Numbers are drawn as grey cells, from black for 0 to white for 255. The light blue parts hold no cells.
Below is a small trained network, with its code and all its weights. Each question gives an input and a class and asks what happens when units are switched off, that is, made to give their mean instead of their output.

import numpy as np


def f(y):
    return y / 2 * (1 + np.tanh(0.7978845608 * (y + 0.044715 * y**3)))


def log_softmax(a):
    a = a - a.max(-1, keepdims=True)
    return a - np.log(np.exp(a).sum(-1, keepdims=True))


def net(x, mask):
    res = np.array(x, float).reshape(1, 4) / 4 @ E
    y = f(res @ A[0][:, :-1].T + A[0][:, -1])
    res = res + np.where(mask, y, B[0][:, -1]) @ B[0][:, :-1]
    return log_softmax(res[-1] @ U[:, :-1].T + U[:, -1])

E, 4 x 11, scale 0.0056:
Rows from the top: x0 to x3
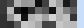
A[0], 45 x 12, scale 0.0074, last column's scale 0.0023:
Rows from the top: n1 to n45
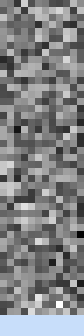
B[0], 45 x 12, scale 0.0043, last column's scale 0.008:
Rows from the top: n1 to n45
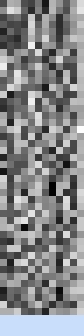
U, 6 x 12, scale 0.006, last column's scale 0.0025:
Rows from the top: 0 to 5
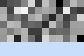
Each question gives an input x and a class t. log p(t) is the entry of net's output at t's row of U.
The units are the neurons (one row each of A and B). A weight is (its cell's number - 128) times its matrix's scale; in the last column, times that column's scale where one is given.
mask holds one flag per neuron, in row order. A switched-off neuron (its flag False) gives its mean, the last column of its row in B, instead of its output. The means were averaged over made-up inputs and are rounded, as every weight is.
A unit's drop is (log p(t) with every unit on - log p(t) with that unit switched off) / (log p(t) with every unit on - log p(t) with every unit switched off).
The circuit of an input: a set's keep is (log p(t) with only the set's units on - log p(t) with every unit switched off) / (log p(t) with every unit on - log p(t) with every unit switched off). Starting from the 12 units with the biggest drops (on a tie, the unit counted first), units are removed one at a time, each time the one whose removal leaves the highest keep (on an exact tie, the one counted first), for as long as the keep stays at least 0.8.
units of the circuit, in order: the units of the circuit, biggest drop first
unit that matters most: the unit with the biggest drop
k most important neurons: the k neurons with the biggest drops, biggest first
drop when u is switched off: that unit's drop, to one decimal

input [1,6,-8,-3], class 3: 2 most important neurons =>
n19, n1
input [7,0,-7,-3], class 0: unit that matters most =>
n4
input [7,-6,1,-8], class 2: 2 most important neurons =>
n28, n27
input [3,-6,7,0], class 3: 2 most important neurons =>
n2, n13
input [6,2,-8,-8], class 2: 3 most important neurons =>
n28, n24, n27
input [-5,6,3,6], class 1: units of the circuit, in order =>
n29, n38
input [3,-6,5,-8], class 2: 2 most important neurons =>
n28, n24
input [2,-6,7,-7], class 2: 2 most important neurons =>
n28, n27
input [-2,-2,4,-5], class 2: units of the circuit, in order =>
n28, n22
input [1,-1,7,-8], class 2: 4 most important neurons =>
n28, n27, n22, n24
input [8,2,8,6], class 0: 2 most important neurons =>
n42, n15
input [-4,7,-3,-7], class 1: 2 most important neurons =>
n29, n38
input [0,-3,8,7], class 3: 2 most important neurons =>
n2, n13
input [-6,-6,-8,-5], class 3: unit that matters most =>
n19
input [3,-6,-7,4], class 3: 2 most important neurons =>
n19, n1
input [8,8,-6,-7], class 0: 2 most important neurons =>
n4, n42
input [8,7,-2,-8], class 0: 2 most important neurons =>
n4, n42
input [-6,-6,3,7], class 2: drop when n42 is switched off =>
0.2
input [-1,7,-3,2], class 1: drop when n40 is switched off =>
0.0
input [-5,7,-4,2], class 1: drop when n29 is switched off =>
0.1
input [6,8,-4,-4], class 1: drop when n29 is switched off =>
0.1
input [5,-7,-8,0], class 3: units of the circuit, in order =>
n19
